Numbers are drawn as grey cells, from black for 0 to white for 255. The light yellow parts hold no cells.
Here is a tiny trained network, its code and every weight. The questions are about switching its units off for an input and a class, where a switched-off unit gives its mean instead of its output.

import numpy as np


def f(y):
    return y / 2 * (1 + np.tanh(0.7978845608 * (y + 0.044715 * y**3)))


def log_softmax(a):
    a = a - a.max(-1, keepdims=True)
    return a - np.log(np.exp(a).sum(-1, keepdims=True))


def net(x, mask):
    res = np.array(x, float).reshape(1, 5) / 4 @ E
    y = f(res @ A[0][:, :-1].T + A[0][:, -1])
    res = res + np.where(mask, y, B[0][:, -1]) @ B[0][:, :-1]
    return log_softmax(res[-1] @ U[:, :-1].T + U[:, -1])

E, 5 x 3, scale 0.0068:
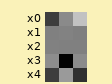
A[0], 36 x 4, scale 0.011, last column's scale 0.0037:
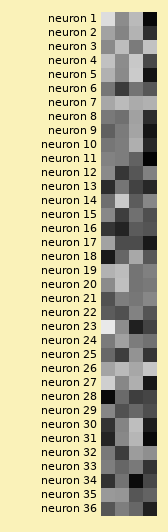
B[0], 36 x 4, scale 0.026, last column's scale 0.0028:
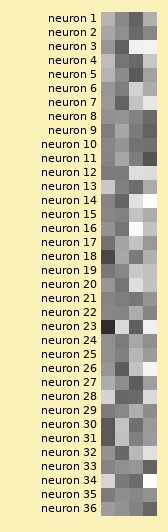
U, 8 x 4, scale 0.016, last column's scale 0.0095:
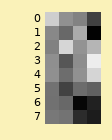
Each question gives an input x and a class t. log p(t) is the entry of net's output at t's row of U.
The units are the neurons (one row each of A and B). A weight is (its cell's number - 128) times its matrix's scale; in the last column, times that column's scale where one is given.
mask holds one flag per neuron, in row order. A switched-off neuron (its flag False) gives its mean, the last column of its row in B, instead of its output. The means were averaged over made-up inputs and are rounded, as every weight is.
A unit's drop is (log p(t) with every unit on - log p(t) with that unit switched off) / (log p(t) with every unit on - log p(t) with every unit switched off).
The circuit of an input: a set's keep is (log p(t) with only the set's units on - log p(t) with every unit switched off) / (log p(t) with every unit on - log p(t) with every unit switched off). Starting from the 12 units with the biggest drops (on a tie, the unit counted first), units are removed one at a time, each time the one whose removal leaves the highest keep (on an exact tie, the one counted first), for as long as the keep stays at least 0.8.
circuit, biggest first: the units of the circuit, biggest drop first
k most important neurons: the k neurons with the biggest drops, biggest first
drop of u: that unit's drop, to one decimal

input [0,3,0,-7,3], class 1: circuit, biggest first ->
neuron 14; neuron 3
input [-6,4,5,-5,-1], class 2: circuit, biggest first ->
neuron 23
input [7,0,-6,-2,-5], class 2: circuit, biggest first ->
neuron 30; neuron 31
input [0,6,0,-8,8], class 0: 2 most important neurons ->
neuron 34; neuron 28
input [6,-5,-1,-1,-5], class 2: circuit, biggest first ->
neuron 30; neuron 31
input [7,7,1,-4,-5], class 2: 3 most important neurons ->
neuron 30; neuron 31; neuron 28
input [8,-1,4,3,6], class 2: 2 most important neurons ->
neuron 18; neuron 31
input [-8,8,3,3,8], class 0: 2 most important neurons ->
neuron 34; neuron 28
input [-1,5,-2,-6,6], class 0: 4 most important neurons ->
neuron 34; neuron 28; neuron 13; neuron 12
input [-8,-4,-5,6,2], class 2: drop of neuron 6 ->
0.0
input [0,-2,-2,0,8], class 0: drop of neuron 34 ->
0.1
